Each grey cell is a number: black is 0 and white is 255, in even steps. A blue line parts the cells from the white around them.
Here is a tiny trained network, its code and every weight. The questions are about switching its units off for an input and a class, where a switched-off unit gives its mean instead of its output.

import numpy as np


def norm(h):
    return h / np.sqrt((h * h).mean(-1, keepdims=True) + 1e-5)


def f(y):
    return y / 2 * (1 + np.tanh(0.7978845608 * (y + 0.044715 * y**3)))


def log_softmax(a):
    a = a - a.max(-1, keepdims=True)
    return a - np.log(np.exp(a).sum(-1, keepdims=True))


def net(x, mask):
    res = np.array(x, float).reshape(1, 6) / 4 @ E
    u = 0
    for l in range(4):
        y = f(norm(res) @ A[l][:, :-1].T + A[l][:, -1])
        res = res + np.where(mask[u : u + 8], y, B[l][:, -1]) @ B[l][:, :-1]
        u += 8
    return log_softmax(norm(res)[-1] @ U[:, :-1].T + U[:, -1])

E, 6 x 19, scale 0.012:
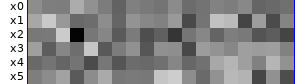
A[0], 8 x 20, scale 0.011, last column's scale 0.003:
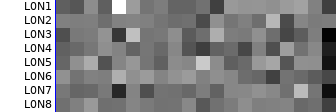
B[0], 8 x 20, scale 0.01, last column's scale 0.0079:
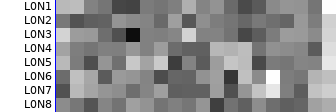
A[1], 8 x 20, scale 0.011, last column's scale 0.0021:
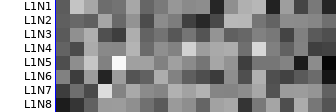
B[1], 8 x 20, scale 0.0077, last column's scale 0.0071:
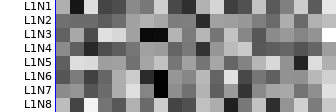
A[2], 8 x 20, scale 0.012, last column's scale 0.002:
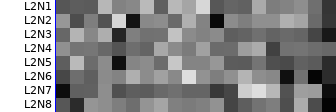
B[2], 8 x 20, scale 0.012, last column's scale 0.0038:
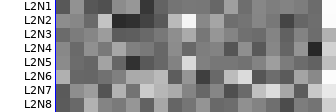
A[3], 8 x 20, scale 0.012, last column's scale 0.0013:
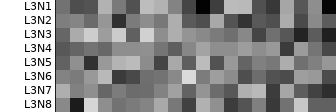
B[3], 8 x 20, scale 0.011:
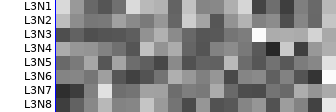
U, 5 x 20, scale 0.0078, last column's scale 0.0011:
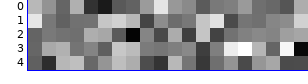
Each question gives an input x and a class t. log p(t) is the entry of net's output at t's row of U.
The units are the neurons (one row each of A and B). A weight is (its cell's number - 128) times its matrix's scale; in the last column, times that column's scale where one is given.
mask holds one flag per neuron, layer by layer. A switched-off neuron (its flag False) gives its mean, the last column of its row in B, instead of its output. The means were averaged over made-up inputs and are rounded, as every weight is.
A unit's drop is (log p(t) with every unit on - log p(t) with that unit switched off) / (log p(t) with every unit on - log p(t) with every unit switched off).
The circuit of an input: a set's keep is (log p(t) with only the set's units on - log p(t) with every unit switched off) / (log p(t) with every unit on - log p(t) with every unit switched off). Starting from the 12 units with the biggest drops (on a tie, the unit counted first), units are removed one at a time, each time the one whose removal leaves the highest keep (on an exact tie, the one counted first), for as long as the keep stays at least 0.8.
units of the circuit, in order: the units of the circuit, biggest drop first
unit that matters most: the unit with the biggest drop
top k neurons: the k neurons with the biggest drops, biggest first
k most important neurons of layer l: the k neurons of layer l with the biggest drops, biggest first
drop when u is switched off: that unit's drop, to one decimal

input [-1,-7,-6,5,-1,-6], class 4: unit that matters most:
L1N8
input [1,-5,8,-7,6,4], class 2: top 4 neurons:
(L1N3 L0N1 L0N2 L1N6)
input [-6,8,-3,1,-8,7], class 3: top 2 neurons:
(L0N6 L1N5)
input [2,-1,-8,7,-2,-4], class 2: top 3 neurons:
(L1N7 L0N3 L2N1)
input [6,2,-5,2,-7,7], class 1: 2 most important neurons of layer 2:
(L2N6 L2N7)
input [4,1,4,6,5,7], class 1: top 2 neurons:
(L0N5 L0N3)
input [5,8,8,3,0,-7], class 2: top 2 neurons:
(L1N6 L0N5)
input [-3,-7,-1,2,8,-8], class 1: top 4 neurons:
(L1N2 L0N4 L3N1 L0N6)
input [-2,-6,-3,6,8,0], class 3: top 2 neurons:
(L2N7 L0N7)
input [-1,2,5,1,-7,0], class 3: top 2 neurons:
(L0N6 L1N5)
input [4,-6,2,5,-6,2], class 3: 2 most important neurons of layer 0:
(L0N6 L0N3)
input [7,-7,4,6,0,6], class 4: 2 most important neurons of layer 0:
(L0N2 L0N3)
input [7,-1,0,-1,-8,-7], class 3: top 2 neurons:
(L1N5 L0N6)
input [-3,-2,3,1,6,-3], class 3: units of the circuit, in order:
(L0N7)
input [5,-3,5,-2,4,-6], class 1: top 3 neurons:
(L0N4 L3N1 L1N2)
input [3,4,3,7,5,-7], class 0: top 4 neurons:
(L0N1 L2N2 L0N5 L3N6)
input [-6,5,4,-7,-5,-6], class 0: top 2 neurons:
(L0N3 L0N5)
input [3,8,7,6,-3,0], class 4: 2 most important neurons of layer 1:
(L1N1 L1N7)
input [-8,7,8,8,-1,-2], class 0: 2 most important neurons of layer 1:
(L1N7 L1N8)
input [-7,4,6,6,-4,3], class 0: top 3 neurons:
(L0N1 L2N2 L1N7)
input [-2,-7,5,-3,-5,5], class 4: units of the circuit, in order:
(L1N8)
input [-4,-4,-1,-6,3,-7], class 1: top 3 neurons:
(L0N4 L0N1 L3N1)
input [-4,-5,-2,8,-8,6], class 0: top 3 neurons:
(L0N1 L2N2 L0N7)
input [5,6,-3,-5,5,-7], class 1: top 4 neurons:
(L1N2 L0N1 L0N4 L3N1)
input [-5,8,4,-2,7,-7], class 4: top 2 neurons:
(L1N1 L0N5)
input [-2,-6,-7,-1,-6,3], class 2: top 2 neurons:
(L1N7 L2N1)
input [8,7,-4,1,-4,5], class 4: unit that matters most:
L1N1
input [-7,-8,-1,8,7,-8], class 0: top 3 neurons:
(L0N1 L2N2 L0N5)
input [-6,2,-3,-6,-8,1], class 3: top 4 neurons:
(L1N5 L0N6 L0N1 L3N3)
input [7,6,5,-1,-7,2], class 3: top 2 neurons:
(L1N5 L0N6)
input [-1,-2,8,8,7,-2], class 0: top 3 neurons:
(L0N1 L2N2 L1N7)
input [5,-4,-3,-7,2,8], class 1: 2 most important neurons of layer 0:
(L0N5 L0N1)
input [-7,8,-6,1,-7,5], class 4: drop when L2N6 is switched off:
0.0
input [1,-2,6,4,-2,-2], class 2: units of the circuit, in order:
(L1N6)
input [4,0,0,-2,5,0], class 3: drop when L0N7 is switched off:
1.3
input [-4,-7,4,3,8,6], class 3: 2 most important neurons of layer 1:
(L1N1 L1N3)
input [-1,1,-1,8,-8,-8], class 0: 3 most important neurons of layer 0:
(L0N1 L0N5 L0N7)
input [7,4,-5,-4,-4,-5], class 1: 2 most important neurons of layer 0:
(L0N1 L0N4)
